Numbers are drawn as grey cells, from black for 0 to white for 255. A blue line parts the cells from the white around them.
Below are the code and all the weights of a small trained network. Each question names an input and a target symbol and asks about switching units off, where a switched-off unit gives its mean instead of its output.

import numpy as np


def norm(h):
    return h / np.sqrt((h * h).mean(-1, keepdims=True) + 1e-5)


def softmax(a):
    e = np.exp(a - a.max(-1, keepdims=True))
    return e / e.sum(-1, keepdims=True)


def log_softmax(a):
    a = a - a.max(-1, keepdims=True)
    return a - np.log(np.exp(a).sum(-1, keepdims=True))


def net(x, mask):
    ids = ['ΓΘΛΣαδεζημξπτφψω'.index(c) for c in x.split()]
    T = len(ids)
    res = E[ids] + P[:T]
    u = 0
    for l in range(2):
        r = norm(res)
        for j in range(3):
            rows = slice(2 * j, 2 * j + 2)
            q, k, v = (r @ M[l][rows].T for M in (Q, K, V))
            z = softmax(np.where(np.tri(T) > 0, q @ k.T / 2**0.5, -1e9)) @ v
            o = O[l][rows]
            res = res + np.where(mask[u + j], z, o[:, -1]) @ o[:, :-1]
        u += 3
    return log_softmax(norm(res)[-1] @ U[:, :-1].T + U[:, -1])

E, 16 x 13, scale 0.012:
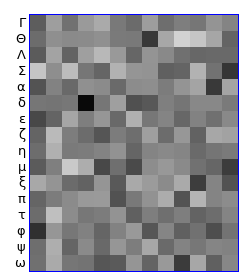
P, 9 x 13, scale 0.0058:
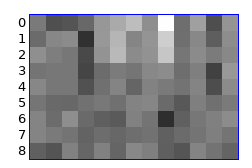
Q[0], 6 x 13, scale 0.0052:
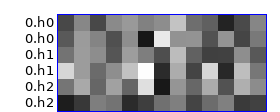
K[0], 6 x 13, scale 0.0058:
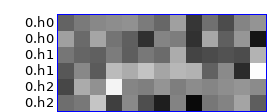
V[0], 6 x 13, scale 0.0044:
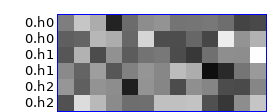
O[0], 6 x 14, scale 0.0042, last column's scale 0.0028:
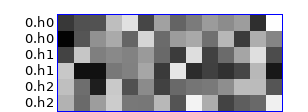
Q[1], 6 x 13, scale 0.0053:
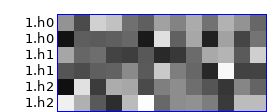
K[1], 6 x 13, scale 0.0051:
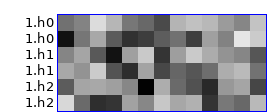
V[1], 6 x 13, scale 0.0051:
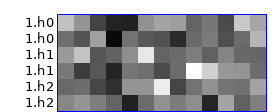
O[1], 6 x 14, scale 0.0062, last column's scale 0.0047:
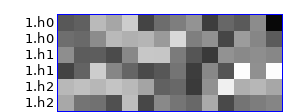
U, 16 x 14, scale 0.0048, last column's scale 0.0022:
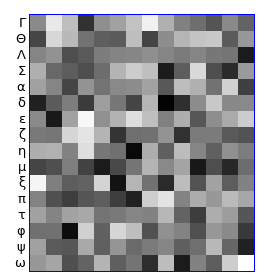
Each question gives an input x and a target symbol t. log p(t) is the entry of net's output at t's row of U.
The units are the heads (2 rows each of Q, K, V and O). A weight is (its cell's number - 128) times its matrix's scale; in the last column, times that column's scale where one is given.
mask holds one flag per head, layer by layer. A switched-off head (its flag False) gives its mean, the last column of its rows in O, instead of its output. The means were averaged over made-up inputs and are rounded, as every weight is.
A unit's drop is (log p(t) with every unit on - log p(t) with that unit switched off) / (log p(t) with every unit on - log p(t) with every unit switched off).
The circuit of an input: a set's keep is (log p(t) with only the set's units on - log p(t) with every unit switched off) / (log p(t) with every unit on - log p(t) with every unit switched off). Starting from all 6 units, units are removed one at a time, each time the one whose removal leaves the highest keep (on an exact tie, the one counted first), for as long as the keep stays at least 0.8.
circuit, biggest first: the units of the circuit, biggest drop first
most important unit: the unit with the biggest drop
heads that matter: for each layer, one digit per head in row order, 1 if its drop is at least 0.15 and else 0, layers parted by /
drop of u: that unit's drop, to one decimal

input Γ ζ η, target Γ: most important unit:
0.h2
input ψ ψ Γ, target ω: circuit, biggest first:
(1.h0 0.h1 1.h1)
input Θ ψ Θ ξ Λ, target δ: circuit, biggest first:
(0.h2 1.h1)
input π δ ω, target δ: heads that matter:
000 / 010
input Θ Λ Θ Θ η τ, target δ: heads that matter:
011 / 000
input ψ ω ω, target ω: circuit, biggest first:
(0.h1 1.h2 0.h2)
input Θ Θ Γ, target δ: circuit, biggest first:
(0.h1 0.h2)
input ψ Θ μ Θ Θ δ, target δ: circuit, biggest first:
(1.h0 0.h2)
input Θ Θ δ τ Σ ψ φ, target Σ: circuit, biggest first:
(1.h1 0.h1)
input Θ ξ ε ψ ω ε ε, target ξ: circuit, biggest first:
(0.h0 0.h1)
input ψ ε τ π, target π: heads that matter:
011 / 100
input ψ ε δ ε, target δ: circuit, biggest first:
(0.h2 0.h1)
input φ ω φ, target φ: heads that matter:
111 / 000
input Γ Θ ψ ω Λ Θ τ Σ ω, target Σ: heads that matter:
010 / 010
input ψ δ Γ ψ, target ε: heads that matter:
011 / 100
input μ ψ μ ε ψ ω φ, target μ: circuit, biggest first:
(1.h2 0.h1)
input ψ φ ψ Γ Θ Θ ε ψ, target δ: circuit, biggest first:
(0.h1 1.h0)
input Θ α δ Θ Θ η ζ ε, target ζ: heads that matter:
000 / 100
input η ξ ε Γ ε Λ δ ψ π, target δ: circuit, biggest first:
(0.h2)
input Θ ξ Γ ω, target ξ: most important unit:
0.h0
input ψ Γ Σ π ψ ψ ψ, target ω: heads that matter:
010 / 110
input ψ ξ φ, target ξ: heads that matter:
110 / 000
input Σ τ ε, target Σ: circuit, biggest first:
(0.h1 1.h1)
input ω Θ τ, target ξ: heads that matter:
010 / 001
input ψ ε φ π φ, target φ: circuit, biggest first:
(0.h1 1.h0 0.h2)
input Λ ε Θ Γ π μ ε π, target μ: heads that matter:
000 / 001
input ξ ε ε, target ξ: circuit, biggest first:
(0.h0)
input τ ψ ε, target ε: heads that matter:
011 / 001
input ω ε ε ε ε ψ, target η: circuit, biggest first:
(1.h1 1.h2)
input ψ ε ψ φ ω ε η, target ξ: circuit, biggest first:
(0.h1 1.h2)
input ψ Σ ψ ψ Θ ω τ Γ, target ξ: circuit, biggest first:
(0.h1 1.h2)
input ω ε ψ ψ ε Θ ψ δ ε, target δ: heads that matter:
001 / 000
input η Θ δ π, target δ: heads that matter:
001 / 010
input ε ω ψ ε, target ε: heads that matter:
011 / 100
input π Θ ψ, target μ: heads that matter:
011 / 101
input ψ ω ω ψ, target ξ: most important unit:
1.h2
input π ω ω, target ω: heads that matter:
010 / 001
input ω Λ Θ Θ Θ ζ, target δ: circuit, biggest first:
(0.h2 0.h1)
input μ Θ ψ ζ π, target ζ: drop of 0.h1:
0.1
